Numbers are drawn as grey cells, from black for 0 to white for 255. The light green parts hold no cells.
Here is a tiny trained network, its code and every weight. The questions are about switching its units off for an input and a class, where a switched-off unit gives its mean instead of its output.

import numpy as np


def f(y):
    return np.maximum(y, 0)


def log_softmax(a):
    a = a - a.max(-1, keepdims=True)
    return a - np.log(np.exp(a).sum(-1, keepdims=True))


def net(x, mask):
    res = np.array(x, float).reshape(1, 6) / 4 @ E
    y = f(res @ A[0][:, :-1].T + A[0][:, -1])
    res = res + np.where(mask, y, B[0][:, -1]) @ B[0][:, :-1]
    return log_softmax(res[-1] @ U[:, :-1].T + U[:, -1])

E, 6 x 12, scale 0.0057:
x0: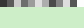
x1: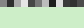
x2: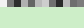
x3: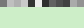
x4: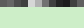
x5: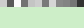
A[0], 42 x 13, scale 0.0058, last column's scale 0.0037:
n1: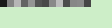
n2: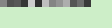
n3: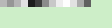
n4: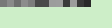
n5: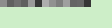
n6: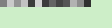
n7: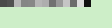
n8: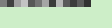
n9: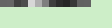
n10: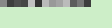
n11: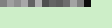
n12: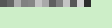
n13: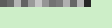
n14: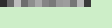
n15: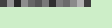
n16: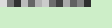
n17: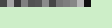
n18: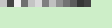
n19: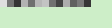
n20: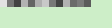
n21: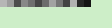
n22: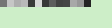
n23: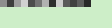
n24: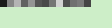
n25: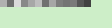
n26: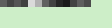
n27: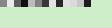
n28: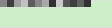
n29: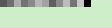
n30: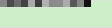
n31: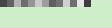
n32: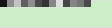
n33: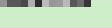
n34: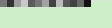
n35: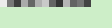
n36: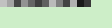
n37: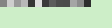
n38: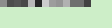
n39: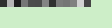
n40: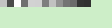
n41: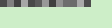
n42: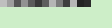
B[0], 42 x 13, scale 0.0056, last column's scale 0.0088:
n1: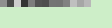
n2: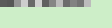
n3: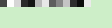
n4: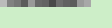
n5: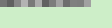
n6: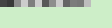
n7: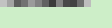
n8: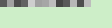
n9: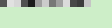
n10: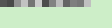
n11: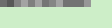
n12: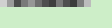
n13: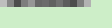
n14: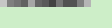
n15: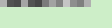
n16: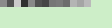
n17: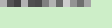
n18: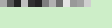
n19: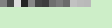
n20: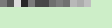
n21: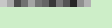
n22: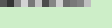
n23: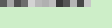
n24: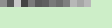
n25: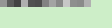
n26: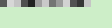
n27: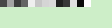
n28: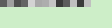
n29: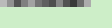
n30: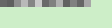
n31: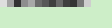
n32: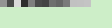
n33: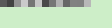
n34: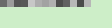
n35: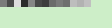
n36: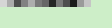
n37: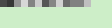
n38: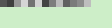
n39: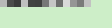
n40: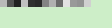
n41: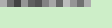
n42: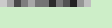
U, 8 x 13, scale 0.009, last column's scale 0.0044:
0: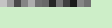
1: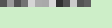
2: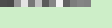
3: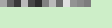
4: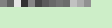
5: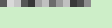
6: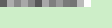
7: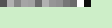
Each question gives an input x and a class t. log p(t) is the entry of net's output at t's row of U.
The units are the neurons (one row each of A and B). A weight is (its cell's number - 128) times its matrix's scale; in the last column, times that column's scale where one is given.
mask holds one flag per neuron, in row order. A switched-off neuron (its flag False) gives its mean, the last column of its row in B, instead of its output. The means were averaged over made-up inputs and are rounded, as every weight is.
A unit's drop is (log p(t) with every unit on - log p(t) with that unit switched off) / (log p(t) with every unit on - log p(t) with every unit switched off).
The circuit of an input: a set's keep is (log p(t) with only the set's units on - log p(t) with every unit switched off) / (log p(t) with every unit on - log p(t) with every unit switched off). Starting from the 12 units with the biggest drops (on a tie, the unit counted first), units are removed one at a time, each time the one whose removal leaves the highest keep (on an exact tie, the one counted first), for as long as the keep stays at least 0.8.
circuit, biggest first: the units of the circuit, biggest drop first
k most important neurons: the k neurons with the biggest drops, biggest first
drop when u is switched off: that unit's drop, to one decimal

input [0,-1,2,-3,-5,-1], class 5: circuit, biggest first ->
(n3)
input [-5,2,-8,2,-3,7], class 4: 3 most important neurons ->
(n32 n1 n24)
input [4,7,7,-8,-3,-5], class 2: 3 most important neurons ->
(n27 n38 n10)
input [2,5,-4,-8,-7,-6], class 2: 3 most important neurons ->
(n38 n10 n33)
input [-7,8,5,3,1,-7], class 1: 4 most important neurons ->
(n23 n28 n8 n34)
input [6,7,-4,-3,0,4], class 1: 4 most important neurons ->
(n28 n23 n8 n34)
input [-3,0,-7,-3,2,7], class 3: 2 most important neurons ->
(n40 n18)
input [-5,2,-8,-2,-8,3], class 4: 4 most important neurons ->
(n32 n1 n24 n9)
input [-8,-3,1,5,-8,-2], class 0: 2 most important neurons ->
(n36 n42)
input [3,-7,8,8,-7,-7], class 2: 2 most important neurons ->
(n6 n37)
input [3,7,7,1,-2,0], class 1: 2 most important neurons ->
(n23 n28)
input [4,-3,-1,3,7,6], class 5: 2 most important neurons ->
(n26 n9)
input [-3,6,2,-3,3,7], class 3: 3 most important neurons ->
(n18 n40 n27)
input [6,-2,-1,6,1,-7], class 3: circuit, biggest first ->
(n39)
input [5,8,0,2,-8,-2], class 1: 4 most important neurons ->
(n23 n28 n8 n34)
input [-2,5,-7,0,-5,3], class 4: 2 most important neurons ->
(n32 n27)
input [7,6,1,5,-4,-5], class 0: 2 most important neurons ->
(n27 n12)
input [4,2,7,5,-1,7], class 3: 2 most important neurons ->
(n18 n40)
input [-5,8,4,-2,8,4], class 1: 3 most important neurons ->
(n28 n23 n8)
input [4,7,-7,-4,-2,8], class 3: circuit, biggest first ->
(n40)
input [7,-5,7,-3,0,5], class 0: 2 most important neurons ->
(n31 n12)
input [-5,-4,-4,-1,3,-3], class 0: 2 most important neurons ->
(n36 n42)
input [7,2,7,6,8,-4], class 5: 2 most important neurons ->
(n9 n26)
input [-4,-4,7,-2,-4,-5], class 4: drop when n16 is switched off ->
0.1
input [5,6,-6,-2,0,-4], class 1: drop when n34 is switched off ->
0.2
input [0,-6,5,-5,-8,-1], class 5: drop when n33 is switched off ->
0.0
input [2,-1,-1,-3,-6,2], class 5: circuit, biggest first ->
(n3)
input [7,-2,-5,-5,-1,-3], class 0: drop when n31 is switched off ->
0.1
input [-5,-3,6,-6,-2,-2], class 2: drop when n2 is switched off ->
0.2
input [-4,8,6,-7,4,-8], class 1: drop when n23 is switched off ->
0.4
